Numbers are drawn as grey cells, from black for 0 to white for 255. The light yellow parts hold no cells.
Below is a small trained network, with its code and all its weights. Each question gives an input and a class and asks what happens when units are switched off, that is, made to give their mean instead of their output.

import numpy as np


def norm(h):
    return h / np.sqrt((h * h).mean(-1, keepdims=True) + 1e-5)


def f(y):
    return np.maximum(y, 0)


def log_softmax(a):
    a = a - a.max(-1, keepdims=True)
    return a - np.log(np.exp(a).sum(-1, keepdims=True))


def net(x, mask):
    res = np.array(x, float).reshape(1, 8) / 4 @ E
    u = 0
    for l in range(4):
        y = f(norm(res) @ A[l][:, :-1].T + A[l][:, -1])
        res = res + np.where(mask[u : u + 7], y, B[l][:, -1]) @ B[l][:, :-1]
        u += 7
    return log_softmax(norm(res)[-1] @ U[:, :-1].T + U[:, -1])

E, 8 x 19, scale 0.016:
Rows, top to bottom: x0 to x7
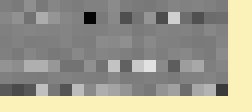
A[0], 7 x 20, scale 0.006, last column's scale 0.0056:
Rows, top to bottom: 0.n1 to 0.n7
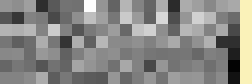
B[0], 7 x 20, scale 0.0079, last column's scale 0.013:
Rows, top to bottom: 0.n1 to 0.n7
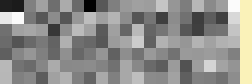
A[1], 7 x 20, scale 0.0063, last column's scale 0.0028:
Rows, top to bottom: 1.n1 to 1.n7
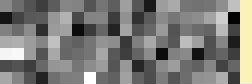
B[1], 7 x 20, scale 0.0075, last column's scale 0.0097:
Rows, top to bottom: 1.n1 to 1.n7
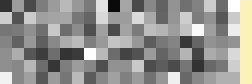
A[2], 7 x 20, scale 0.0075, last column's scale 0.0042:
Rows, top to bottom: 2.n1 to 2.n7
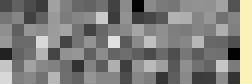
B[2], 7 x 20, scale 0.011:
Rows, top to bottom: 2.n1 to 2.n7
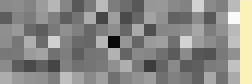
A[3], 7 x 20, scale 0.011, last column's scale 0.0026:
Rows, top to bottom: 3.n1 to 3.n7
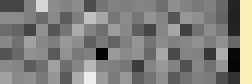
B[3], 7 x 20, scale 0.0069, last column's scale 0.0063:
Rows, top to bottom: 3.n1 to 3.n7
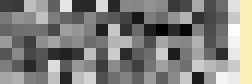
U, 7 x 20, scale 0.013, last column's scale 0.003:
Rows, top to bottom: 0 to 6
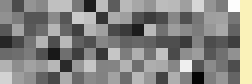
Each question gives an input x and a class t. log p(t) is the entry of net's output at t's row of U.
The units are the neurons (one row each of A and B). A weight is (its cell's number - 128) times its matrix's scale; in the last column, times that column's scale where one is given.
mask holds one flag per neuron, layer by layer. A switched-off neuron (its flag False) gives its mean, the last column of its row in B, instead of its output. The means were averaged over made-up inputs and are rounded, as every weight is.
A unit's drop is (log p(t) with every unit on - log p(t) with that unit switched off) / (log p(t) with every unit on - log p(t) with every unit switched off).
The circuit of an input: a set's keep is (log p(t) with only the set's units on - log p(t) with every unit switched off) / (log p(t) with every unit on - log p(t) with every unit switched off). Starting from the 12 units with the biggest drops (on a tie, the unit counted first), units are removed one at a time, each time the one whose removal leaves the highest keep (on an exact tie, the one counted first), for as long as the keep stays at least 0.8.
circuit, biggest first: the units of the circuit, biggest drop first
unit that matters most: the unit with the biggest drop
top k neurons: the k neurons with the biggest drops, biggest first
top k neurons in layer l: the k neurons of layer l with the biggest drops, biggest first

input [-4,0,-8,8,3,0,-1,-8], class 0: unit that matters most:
0.n2
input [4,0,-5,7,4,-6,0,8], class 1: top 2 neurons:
(0.n1, 0.n2)
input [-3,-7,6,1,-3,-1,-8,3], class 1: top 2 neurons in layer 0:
(0.n2, 0.n1)
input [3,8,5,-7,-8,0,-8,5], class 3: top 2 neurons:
(1.n3, 1.n2)
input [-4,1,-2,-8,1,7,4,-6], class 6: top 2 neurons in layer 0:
(0.n1, 0.n4)
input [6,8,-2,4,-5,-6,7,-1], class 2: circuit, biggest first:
(0.n1, 1.n5)
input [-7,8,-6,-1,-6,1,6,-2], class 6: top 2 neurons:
(0.n1, 1.n1)
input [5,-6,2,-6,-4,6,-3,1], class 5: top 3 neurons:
(0.n2, 2.n4, 0.n4)
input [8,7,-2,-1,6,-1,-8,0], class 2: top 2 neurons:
(0.n1, 1.n5)
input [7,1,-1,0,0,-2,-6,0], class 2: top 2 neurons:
(0.n1, 0.n4)
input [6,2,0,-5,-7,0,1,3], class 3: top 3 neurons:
(0.n1, 1.n3, 2.n4)
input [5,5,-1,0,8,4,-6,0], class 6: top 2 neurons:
(0.n1, 1.n3)
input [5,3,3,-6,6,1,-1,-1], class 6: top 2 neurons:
(0.n1, 1.n1)
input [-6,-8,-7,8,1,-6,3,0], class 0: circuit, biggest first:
(0.n1)
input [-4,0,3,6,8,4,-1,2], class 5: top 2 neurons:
(0.n1, 2.n4)
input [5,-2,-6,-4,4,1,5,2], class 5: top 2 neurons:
(0.n2, 1.n1)
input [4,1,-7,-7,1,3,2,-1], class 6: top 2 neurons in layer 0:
(0.n1, 0.n4)
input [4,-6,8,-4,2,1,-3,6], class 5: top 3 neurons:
(0.n2, 1.n1, 2.n4)
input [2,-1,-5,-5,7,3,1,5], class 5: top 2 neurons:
(0.n1, 0.n2)
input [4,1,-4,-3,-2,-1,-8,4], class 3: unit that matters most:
1.n5
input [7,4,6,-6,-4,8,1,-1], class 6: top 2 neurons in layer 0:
(0.n1, 0.n3)
